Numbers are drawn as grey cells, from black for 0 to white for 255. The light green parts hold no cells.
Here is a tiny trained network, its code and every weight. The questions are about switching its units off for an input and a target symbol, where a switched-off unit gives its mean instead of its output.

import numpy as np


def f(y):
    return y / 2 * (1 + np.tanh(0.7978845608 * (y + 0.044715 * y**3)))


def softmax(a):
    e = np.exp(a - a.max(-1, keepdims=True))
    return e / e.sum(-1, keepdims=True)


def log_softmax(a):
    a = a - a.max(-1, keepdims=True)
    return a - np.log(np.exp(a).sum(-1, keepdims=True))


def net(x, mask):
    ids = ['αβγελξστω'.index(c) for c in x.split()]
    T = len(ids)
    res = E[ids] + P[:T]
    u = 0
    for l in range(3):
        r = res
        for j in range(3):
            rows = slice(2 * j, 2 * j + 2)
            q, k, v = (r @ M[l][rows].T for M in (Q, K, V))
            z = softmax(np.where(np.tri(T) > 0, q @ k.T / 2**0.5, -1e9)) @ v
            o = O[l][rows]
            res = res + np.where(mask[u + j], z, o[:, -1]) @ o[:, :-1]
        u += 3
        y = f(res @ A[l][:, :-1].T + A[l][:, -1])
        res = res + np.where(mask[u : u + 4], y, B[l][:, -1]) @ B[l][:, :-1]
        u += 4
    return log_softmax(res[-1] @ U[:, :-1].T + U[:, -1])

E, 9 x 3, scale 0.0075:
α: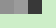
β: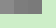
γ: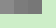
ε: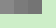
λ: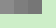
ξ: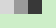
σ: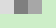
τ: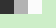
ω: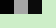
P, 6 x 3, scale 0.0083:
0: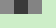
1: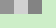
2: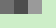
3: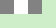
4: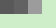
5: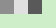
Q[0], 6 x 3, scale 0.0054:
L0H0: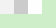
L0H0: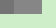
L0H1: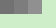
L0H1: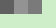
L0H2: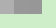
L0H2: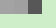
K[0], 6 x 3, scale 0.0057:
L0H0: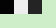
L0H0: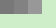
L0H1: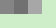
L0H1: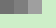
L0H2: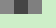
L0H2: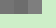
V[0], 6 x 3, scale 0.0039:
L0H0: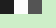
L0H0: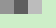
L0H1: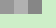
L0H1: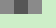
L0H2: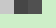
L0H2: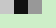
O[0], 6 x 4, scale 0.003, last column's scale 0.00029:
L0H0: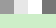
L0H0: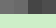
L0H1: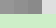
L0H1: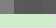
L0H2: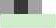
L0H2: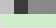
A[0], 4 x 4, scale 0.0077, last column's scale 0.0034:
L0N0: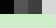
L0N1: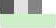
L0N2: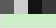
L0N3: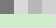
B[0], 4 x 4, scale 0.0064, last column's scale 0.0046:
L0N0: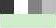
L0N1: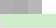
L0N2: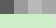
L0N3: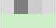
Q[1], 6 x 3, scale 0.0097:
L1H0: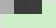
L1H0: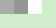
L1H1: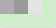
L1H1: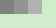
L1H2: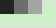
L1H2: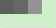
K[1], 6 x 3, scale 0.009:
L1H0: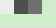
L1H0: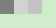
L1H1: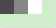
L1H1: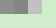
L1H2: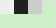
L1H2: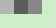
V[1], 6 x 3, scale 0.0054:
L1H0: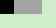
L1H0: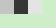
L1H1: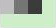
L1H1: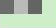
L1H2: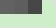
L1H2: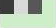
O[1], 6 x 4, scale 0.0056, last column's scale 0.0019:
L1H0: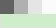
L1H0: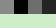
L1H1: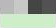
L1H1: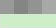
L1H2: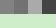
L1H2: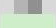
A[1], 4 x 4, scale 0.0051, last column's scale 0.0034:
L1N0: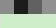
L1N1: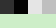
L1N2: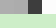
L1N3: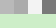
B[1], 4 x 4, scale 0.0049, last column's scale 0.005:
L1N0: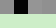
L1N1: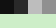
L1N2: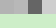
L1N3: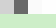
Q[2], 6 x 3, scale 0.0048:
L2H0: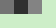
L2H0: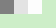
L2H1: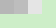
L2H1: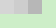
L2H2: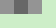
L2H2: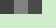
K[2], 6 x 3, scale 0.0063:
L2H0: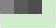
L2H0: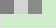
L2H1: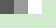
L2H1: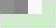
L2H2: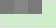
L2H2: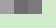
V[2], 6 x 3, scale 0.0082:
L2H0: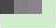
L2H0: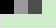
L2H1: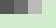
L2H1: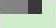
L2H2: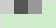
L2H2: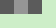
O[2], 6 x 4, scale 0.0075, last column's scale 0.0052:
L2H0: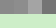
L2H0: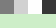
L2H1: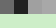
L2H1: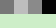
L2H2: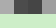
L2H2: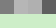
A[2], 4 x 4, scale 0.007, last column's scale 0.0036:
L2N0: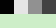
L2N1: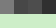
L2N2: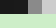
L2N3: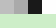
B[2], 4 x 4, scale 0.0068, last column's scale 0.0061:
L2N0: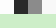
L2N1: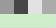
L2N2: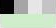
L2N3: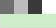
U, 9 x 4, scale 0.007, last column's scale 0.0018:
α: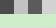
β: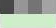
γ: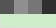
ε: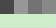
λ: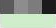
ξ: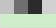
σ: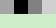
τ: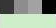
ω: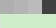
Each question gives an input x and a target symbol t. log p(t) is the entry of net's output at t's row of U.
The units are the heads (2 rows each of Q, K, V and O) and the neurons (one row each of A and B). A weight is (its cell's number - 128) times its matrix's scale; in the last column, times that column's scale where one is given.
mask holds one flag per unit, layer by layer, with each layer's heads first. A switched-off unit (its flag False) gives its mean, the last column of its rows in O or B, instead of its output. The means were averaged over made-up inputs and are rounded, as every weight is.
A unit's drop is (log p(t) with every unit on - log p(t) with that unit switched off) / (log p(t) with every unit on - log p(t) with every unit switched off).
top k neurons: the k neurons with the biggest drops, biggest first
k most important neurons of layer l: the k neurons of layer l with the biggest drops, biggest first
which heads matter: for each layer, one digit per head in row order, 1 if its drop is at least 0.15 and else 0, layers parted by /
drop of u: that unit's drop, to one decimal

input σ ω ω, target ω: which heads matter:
000 / 100 / 100
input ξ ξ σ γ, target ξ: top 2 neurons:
[L2N2 L0N0]
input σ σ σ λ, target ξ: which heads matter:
000 / 100 / 101
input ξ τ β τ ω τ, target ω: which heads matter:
000 / 100 / 100
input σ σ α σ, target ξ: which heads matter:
000 / 000 / 100
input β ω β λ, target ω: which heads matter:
000 / 100 / 000
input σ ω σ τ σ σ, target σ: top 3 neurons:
[L1N3 L0N3 L0N1]
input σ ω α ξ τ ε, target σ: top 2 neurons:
[L1N3 L0N3]
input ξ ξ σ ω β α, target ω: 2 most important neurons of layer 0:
[L0N0 L0N2]
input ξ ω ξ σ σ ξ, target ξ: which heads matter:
000 / 001 / 100
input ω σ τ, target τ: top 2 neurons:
[L2N2 L1N1]
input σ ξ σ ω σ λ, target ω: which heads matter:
100 / 101 / 100
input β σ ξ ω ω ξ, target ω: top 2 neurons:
[L0N0 L0N2]
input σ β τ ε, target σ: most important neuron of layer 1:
[L1N1]
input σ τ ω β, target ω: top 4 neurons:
[L0N0 L0N3 L1N3 L0N2]
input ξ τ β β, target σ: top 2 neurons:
[L0N3 L0N1]
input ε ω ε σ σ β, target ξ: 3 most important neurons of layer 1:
[L1N3 L1N1 L1N2]
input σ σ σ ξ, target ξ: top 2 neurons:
[L0N0 L2N2]
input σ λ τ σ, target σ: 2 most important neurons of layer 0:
[L0N0 L0N3]
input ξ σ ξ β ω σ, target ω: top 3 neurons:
[L0N0 L1N3 L0N3]
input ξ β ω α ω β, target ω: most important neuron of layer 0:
[L0N0]
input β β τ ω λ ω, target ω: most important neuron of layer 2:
[L2N0]
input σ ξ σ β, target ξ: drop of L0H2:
0.0
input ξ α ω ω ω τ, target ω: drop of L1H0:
0.1
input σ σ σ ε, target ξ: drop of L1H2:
-0.2
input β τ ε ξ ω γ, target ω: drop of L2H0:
0.4
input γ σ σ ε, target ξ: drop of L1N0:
0.0
